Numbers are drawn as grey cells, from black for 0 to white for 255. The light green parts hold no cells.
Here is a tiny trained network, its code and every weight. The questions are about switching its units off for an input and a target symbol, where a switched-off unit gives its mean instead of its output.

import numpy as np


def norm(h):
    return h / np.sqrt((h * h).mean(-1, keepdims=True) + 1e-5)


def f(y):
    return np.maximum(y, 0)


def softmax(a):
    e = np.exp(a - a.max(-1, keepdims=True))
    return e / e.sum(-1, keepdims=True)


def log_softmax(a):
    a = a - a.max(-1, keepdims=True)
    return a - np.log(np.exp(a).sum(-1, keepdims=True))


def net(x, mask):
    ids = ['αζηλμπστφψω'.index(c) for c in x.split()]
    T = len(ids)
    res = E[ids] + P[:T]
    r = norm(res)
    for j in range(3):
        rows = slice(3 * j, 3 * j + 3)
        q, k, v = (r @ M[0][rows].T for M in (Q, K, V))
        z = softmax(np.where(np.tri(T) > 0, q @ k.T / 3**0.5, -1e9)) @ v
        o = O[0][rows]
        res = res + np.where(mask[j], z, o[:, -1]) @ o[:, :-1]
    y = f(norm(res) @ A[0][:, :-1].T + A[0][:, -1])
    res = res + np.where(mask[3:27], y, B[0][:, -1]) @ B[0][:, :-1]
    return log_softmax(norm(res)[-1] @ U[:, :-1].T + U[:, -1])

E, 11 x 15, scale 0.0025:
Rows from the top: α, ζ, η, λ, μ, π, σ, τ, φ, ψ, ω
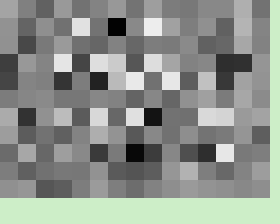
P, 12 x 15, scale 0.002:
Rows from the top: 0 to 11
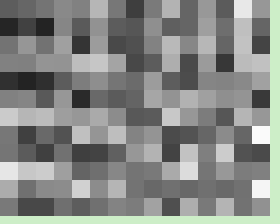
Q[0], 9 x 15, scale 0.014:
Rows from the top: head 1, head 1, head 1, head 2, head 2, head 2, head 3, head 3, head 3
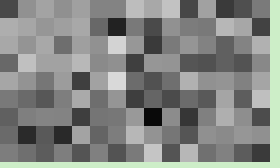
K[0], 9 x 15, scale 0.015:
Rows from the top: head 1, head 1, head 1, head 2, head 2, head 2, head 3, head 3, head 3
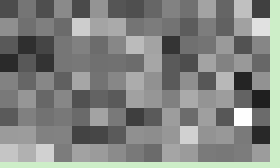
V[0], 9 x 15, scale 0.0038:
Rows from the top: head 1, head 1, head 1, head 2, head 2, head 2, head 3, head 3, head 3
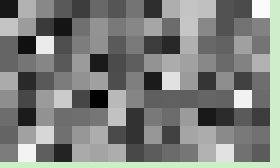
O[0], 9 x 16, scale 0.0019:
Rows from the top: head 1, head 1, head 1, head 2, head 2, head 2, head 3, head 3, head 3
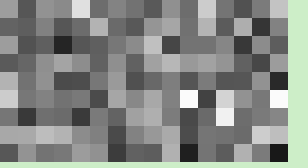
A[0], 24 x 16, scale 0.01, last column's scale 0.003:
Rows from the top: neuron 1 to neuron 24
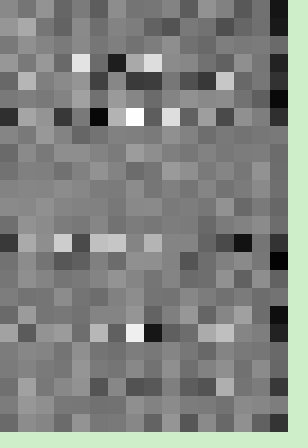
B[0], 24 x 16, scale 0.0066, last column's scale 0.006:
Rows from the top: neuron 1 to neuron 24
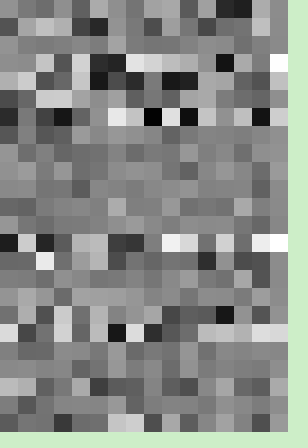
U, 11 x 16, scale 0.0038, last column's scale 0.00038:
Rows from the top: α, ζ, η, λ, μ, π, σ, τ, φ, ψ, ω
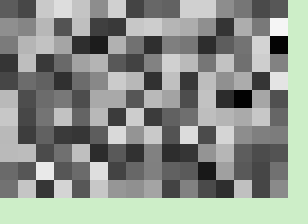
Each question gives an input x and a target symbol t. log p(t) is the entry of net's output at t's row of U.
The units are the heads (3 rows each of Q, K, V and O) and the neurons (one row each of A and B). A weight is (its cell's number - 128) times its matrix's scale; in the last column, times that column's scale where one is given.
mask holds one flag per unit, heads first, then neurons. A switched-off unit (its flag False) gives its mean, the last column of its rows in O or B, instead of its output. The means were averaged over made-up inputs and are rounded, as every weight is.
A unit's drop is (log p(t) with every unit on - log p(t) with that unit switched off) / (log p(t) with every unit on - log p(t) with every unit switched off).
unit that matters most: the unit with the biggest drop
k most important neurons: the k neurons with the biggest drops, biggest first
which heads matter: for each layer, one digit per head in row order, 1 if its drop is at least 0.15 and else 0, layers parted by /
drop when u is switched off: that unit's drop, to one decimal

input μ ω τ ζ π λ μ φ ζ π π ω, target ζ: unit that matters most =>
head 3
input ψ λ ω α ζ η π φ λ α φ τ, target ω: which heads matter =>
100
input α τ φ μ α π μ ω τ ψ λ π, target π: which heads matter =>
010
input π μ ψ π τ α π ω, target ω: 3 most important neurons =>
neuron 18; neuron 14; neuron 4
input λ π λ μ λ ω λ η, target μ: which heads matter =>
110
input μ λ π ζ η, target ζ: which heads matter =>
000
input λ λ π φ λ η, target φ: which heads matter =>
000
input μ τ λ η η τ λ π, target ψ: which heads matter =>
100
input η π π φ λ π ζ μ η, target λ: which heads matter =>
010
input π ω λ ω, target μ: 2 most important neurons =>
neuron 24; neuron 14
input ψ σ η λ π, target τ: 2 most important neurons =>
neuron 14; neuron 4
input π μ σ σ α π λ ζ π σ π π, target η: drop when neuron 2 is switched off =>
0.3
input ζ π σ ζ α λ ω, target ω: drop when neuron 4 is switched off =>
0.1
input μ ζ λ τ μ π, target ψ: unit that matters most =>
neuron 15
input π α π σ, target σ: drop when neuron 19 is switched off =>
0.1
